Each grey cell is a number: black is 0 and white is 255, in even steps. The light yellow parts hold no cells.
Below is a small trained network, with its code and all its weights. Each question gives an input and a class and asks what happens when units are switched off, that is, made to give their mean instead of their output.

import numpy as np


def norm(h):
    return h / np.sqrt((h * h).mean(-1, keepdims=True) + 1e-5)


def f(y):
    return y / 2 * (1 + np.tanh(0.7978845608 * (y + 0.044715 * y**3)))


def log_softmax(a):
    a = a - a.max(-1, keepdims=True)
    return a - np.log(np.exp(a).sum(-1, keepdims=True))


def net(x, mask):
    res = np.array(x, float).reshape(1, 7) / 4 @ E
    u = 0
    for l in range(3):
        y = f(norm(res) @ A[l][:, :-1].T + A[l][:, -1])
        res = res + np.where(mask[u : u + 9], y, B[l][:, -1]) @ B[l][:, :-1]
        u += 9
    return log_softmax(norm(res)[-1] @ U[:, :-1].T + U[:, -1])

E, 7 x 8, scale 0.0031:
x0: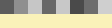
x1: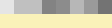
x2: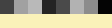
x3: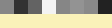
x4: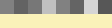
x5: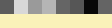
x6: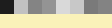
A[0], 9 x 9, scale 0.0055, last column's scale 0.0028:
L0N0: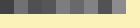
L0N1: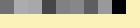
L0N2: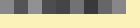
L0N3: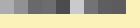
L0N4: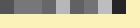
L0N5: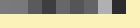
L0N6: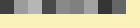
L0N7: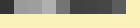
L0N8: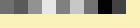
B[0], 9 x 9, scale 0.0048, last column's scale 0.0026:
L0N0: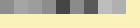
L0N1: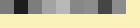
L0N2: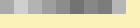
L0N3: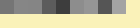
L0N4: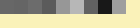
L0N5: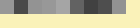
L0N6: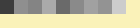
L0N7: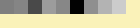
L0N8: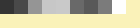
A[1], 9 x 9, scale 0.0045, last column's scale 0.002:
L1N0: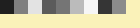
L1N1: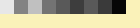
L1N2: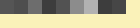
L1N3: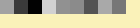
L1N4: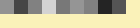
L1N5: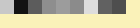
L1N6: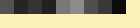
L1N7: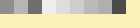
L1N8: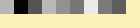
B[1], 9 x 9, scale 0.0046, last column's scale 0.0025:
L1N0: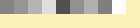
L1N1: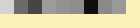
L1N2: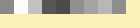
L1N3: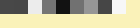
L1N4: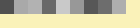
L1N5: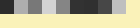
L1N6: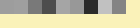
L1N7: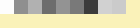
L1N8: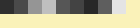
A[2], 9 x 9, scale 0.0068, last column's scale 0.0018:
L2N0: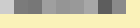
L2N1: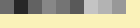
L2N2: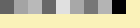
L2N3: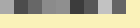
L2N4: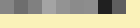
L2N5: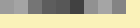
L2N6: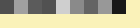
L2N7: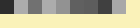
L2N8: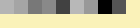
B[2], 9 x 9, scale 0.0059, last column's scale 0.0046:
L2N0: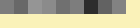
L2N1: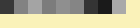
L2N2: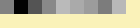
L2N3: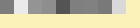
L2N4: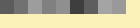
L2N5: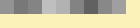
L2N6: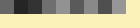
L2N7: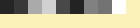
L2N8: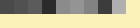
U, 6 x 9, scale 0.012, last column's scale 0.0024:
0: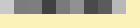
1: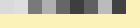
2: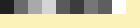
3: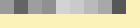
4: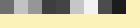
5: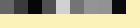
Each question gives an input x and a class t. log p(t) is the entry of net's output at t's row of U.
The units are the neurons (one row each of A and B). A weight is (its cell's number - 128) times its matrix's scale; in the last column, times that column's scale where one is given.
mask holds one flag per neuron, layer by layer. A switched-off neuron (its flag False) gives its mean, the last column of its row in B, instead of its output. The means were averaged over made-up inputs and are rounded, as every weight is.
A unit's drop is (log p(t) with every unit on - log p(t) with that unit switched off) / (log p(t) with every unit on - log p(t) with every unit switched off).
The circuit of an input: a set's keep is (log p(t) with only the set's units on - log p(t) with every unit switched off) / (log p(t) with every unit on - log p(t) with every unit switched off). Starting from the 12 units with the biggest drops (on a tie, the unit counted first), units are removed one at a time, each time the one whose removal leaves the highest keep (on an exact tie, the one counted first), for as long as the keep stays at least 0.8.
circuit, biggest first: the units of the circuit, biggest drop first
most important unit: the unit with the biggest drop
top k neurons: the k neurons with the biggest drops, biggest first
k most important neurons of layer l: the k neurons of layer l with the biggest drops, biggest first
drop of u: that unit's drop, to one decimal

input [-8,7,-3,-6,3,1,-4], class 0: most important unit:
L2N8
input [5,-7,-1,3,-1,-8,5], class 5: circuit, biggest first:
L1N6, L0N4, L2N6
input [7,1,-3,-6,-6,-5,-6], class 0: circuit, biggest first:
L2N7, L0N4, L0N7
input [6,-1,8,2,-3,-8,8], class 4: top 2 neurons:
L1N0, L0N8
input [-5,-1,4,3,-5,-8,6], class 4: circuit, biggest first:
L1N2, L2N7
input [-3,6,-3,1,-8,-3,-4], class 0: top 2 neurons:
L2N8, L0N3
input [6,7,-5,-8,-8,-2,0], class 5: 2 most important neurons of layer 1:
L1N0, L1N3
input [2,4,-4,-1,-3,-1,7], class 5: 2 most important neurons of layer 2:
L2N2, L2N6
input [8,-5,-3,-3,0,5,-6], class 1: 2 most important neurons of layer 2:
L2N3, L2N7
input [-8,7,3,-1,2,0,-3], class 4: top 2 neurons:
L0N3, L1N2
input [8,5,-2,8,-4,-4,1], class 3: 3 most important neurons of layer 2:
L2N7, L2N2, L2N1
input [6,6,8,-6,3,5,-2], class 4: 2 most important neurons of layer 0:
L0N8, L0N5
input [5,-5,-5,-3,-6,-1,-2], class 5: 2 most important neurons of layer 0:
L0N4, L0N7
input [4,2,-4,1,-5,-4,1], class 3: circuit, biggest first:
L2N7
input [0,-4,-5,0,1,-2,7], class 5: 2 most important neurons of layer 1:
L1N7, L1N0
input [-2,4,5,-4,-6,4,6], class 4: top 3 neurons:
L0N8, L1N8, L1N5
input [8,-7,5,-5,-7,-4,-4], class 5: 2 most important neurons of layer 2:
L2N6, L2N2
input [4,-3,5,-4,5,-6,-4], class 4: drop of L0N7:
0.3
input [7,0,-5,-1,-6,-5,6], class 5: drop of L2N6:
0.2
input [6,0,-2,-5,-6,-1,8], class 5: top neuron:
L2N6
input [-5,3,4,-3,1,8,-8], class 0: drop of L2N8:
0.4
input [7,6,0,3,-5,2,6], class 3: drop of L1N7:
0.2
